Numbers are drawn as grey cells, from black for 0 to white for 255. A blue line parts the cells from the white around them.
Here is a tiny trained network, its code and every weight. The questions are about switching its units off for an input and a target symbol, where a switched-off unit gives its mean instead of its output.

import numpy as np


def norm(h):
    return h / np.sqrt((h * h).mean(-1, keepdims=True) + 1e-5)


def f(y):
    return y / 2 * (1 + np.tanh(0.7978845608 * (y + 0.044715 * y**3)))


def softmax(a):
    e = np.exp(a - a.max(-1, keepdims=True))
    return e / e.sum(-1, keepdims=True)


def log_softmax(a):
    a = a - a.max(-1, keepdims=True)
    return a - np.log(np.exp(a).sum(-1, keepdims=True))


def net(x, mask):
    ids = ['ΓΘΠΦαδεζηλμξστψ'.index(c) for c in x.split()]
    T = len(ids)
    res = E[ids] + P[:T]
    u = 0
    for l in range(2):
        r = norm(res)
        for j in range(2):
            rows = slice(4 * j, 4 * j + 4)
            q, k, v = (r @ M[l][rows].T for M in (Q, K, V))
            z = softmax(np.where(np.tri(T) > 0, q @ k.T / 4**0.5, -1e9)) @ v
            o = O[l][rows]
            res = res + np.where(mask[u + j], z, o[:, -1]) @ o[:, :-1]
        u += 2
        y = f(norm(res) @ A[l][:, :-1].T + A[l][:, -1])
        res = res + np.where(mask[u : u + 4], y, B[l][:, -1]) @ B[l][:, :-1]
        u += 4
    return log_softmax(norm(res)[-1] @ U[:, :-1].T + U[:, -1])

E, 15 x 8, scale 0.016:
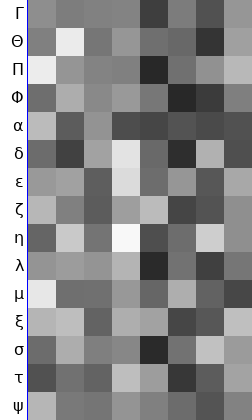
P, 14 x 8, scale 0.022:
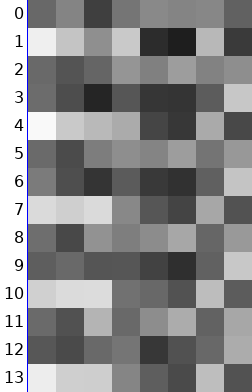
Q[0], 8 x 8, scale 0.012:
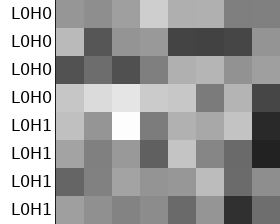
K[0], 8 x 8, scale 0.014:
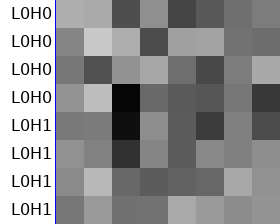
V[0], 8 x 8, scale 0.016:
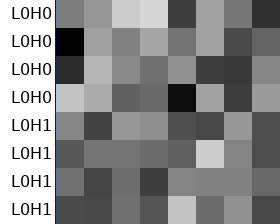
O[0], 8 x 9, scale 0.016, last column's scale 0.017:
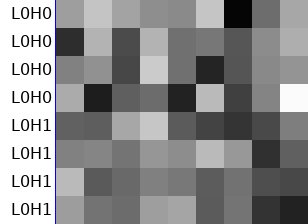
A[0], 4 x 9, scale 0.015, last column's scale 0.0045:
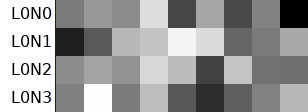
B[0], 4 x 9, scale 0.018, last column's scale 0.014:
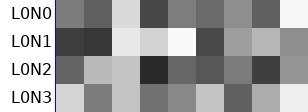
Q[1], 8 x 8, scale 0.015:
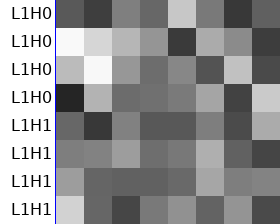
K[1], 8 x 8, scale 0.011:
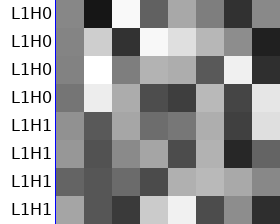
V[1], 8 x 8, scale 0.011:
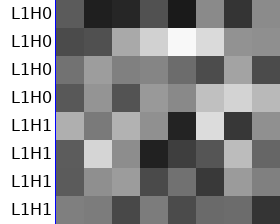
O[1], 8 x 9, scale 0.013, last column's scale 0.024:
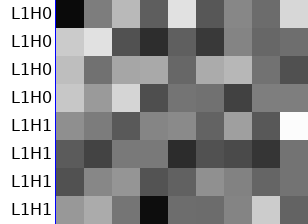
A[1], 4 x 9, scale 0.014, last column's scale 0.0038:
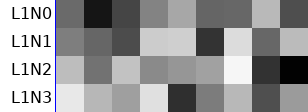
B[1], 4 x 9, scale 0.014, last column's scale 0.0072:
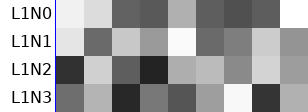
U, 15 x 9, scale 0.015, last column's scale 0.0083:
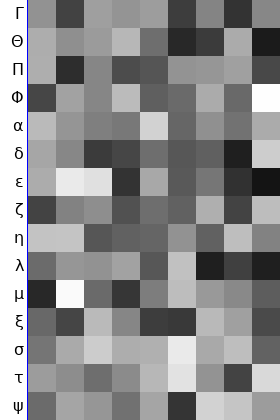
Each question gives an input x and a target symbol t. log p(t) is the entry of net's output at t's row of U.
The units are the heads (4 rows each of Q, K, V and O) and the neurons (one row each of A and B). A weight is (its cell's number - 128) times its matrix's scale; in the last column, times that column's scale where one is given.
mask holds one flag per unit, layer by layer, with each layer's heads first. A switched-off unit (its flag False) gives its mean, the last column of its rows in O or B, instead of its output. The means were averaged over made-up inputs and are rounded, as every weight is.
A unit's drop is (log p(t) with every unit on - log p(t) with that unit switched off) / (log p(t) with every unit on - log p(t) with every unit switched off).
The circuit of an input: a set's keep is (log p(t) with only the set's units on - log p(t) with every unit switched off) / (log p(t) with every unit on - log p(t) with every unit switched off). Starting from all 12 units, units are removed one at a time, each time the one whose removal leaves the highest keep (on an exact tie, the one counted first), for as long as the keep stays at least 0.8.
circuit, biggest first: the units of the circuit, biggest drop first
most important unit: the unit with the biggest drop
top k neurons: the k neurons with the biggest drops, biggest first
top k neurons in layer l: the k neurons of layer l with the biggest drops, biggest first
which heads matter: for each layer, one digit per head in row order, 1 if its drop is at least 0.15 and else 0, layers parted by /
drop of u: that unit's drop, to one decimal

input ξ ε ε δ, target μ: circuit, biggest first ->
[L0H1, L0H0]
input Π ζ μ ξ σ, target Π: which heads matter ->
10 / 00
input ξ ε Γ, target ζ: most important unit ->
L0N3
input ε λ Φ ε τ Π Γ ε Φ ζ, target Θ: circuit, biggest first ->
[L0H0, L0N3]
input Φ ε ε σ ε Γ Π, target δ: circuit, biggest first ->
[L0H1, L0N3]
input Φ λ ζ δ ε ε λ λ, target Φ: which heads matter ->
10 / 10
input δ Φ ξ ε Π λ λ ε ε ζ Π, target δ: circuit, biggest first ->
[L0H0, L1H0, L0H1]
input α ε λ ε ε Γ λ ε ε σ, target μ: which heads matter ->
01 / 00
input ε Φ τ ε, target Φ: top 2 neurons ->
[L0N2, L1N3]
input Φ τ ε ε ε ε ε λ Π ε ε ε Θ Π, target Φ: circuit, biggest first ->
[L0H0, L1H0]
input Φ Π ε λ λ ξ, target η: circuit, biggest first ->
[L0H1, L0N0, L1N0]
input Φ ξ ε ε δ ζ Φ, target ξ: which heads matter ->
10 / 11
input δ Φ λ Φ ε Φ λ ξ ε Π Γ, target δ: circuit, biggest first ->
[L0H0, L1H0, L0H1]
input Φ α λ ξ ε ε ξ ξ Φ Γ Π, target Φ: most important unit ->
L0H0
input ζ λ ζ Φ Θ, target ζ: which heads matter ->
10 / 11
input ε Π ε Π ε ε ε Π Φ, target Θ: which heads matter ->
11 / 00
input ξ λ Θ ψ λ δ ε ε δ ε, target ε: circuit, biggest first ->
[L0H0, L0H1]
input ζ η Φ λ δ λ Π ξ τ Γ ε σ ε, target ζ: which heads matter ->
01 / 00
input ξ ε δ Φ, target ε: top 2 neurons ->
[L0N3, L0N2]
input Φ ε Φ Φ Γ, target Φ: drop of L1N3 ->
0.4
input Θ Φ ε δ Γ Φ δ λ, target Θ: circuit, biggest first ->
[L0H0]
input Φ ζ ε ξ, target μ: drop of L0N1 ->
0.0
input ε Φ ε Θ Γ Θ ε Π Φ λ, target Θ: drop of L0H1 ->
0.1
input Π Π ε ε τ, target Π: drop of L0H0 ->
0.6
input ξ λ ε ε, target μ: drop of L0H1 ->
0.2
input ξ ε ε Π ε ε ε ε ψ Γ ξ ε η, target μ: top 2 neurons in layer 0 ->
[L0N3, L0N0]
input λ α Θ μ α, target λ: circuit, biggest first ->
[L0H0]
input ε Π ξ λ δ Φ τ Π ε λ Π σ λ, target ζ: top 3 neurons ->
[L0N3, L0N0, L1N0]
